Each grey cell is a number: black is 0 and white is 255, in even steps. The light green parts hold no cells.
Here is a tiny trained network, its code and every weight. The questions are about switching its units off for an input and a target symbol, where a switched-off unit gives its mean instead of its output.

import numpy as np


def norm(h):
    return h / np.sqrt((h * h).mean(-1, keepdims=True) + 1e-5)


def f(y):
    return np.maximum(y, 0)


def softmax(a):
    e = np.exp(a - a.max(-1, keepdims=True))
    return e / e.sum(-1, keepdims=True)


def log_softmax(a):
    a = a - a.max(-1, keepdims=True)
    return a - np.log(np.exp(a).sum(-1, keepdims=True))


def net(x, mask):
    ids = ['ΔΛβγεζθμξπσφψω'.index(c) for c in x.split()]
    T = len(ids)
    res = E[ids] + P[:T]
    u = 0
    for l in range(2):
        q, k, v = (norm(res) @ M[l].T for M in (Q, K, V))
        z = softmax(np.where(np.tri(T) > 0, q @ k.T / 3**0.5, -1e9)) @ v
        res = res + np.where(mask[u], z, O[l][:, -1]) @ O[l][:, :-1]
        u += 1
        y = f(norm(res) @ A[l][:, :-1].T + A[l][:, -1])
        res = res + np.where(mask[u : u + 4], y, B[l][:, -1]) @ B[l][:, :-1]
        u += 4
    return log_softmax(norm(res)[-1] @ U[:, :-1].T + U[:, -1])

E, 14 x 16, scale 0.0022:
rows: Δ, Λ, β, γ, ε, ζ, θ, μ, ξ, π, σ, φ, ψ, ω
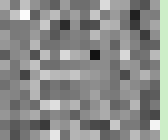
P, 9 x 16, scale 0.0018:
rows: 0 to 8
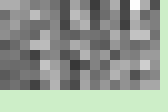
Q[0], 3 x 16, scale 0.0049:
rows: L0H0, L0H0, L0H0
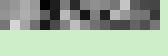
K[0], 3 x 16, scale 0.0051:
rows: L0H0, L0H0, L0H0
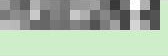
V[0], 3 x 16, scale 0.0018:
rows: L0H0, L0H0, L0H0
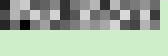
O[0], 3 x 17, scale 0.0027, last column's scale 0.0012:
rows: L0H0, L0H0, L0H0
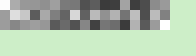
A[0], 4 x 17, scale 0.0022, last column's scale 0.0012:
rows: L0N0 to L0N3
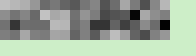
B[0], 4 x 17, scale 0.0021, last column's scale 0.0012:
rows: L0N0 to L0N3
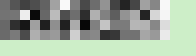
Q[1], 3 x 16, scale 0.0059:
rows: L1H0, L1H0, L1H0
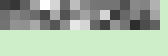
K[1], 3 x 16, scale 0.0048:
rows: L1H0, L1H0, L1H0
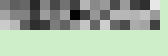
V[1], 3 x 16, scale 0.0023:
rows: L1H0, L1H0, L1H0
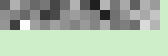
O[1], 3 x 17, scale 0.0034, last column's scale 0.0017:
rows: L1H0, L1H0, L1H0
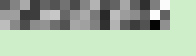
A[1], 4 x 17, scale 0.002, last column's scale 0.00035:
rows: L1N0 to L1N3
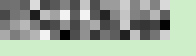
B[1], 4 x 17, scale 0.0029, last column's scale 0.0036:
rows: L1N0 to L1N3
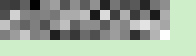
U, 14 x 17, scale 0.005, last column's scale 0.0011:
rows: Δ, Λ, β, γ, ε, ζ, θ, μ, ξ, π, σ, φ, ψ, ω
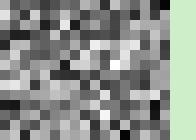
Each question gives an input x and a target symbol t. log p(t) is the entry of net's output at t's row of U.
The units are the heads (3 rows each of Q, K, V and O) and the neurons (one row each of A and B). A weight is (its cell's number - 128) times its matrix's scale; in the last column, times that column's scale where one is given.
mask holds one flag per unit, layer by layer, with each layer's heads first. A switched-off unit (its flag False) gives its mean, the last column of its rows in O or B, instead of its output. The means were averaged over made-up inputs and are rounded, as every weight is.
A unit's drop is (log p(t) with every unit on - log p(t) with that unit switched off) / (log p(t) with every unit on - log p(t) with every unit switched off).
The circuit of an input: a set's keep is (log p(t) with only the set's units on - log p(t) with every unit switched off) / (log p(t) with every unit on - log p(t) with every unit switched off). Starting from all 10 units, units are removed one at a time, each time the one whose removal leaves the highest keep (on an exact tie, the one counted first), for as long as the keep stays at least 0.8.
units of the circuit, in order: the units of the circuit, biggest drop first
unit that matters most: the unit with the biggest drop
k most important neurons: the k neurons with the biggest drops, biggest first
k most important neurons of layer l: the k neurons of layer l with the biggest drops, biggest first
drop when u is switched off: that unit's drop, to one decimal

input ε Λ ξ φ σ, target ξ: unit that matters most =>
L0H0
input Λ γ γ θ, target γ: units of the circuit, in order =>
(L1N0; L0H0; L1H0)
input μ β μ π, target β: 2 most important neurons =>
(L1N2; L0N0)
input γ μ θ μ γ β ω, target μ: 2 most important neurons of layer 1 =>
(L1N3; L1N2)
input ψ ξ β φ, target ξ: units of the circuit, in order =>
(L0H0; L0N0)
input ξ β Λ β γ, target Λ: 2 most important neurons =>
(L0N0; L0N1)
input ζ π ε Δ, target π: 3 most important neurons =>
(L0N1; L0N2; L1N3)
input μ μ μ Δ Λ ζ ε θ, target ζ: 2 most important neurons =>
(L1N2; L0N3)
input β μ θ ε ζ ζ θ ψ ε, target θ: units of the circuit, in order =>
(L1H0; L0H0)
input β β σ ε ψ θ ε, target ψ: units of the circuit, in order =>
(L1H0; L1N1)
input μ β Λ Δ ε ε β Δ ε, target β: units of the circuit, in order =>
(L1N2; L1H0)
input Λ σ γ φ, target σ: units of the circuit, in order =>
(L0H0; L1N0; L1N3)
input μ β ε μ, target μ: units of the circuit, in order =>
(L0H0; L1N3)
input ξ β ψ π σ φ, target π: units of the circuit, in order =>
(L1H0)
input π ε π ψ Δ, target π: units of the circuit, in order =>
(L1H0; L0N3)
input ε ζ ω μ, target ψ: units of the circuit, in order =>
(L1N1; L1H0)
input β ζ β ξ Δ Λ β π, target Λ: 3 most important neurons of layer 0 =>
(L0N0; L0N1; L0N3)
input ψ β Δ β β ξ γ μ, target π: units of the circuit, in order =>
(L1H0; L0N1)
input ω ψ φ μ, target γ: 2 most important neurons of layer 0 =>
(L0N2; L0N1)
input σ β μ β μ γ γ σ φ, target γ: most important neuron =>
(L1N0)
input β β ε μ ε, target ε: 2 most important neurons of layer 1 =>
(L1N3; L1N1)
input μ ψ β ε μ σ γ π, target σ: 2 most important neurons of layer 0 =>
(L0N1; L0N3)
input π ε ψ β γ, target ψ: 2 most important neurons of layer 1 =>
(L1N1; L1N3)
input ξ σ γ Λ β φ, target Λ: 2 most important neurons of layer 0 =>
(L0N0; L0N1)
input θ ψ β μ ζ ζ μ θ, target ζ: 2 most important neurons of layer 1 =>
(L1N2; L1N1)
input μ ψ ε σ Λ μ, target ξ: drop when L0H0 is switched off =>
0.9
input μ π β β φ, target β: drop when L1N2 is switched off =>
0.6
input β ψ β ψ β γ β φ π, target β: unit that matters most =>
L1N2
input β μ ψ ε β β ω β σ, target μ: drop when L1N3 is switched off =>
0.1
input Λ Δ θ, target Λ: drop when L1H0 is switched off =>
0.3
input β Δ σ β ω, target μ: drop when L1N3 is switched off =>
0.2
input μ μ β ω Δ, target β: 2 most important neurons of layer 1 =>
(L1N2; L1N3)
